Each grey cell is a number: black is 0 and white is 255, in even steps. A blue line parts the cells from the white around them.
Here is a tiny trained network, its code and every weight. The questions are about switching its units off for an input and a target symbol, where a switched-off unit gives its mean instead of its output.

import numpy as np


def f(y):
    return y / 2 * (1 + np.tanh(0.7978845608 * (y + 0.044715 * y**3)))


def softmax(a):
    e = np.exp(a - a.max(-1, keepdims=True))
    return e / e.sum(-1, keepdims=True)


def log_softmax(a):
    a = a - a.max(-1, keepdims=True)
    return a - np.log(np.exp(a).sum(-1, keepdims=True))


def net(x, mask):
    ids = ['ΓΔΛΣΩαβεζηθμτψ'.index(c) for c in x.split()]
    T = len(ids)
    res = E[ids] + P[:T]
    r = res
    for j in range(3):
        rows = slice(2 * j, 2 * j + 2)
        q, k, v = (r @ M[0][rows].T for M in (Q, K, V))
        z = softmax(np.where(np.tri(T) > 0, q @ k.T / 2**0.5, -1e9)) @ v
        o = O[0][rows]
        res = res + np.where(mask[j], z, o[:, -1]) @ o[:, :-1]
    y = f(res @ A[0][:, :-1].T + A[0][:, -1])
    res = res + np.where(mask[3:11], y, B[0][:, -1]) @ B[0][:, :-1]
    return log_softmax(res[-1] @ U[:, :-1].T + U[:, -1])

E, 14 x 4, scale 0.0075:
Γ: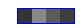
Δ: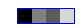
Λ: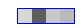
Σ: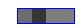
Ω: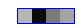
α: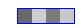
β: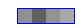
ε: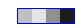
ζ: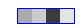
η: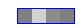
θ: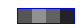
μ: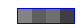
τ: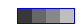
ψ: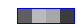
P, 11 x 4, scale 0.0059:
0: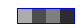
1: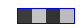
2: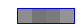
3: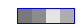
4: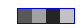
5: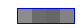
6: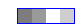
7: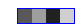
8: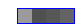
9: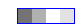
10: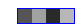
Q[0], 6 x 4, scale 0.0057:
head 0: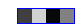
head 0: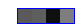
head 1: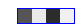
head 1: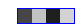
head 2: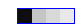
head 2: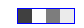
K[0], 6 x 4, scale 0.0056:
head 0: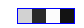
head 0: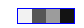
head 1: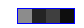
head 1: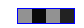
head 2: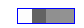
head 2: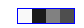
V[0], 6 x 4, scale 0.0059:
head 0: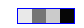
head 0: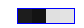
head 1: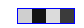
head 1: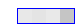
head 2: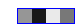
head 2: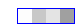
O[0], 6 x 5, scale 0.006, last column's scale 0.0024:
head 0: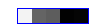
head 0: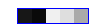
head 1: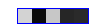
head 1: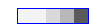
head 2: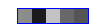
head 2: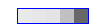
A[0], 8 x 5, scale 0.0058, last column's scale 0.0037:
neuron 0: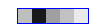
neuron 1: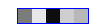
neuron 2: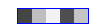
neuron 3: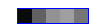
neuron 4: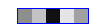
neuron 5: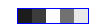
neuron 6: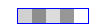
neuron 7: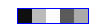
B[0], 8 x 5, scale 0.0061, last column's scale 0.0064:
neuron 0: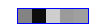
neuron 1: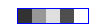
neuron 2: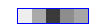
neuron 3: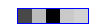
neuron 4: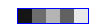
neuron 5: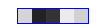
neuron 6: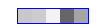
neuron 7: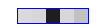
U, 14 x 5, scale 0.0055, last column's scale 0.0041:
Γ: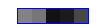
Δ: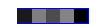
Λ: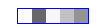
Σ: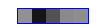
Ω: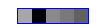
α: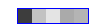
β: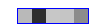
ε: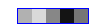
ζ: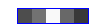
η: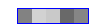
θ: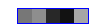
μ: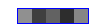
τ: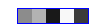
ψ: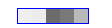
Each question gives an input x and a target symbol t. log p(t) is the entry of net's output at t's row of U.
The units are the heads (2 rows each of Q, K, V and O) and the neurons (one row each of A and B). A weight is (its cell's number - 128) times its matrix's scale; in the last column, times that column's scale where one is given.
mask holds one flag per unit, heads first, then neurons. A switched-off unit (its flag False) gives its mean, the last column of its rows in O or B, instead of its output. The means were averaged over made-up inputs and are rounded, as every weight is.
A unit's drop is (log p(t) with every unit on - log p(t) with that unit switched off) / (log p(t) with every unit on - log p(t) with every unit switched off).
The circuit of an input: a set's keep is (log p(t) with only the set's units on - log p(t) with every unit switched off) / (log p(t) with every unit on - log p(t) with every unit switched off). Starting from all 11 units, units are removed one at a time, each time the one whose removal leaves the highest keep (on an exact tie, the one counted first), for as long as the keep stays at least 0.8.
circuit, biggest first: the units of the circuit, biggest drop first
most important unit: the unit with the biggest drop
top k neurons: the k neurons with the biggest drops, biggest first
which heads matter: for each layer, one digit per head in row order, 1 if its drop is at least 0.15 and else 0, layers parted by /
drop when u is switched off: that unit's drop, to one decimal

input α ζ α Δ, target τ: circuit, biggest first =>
(neuron 7; head 0; neuron 3)
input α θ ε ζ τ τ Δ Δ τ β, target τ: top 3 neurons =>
(neuron 7; neuron 3; neuron 5)
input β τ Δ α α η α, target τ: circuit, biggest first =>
(head 0; neuron 7; neuron 5)
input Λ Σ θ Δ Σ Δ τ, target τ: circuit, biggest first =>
(head 0; neuron 3; neuron 7; neuron 5)
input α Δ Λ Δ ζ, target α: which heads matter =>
000
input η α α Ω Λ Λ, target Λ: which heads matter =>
011
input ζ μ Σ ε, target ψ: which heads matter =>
000
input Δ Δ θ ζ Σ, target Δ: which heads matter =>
011
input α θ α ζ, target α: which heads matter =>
010
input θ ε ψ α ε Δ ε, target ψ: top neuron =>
(neuron 2)
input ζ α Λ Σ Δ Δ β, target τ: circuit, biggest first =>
(head 0; neuron 7; neuron 5)
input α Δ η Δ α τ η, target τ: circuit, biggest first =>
(head 0; neuron 7; neuron 5)
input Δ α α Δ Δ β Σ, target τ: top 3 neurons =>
(neuron 3; neuron 7; neuron 5)
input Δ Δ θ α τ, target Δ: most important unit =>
head 1
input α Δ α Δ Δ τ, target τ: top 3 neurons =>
(neuron 3; neuron 5; neuron 7)
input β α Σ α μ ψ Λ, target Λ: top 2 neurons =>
(neuron 6; neuron 0)
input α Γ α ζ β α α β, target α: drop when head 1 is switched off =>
0.3
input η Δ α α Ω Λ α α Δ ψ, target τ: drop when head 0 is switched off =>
0.5
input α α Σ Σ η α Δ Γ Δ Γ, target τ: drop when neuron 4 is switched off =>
0.0
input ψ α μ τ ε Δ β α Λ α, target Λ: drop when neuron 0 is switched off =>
0.1
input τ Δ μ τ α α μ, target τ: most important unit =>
head 0
